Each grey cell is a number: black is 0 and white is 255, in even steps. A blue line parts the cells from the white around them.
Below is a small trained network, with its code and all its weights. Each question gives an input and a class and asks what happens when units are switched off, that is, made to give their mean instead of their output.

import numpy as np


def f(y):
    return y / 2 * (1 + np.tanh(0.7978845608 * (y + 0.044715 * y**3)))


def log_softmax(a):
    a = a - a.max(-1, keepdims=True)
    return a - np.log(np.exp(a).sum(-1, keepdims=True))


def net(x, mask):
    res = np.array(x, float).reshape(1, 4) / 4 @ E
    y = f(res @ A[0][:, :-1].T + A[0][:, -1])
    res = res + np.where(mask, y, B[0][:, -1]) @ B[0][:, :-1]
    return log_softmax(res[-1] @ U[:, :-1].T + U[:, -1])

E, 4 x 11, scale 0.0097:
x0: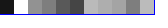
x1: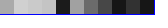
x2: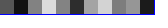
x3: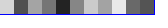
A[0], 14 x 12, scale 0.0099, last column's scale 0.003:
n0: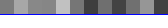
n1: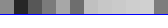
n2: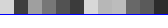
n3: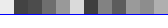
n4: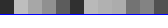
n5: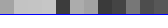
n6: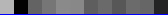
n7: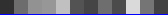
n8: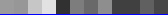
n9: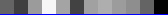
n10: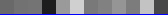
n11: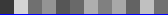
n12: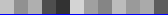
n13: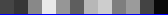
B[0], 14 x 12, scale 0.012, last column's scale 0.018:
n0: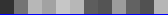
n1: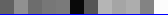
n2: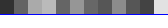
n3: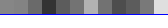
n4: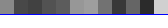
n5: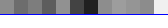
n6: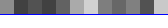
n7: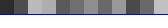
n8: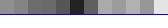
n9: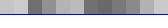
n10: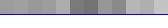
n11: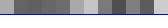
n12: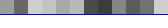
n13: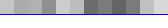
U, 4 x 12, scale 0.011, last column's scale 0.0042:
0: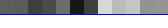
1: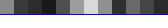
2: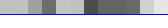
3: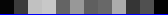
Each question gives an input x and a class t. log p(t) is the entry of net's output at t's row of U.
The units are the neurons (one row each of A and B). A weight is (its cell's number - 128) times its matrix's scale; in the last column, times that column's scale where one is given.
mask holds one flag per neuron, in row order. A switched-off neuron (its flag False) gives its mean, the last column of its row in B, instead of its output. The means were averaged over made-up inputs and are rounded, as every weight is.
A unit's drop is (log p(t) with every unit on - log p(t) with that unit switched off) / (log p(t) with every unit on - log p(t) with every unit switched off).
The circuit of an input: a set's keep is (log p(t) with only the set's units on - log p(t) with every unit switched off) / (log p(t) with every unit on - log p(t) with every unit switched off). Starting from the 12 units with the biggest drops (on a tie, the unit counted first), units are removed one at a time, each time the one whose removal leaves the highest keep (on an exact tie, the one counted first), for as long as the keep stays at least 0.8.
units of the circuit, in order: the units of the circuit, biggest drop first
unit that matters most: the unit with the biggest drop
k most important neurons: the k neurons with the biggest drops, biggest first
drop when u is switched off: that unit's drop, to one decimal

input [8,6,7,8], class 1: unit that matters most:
n4
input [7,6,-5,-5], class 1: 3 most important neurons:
n11, n1, n4
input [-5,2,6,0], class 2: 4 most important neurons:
n13, n9, n4, n11
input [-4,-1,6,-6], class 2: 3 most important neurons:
n13, n9, n2
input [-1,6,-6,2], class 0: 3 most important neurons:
n5, n8, n13
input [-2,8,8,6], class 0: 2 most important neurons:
n8, n5
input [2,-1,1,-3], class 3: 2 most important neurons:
n3, n6
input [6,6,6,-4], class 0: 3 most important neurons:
n8, n5, n6
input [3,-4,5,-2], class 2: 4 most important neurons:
n13, n9, n8, n5
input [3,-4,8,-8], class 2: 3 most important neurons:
n13, n9, n2
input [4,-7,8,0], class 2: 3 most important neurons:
n13, n9, n8
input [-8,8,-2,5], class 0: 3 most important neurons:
n5, n8, n4
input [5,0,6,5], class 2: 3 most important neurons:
n13, n9, n6
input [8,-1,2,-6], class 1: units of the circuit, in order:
n4
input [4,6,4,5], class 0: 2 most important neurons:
n8, n5
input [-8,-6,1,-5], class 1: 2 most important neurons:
n6, n3
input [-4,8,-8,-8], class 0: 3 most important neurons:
n5, n8, n13
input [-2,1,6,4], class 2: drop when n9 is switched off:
0.6
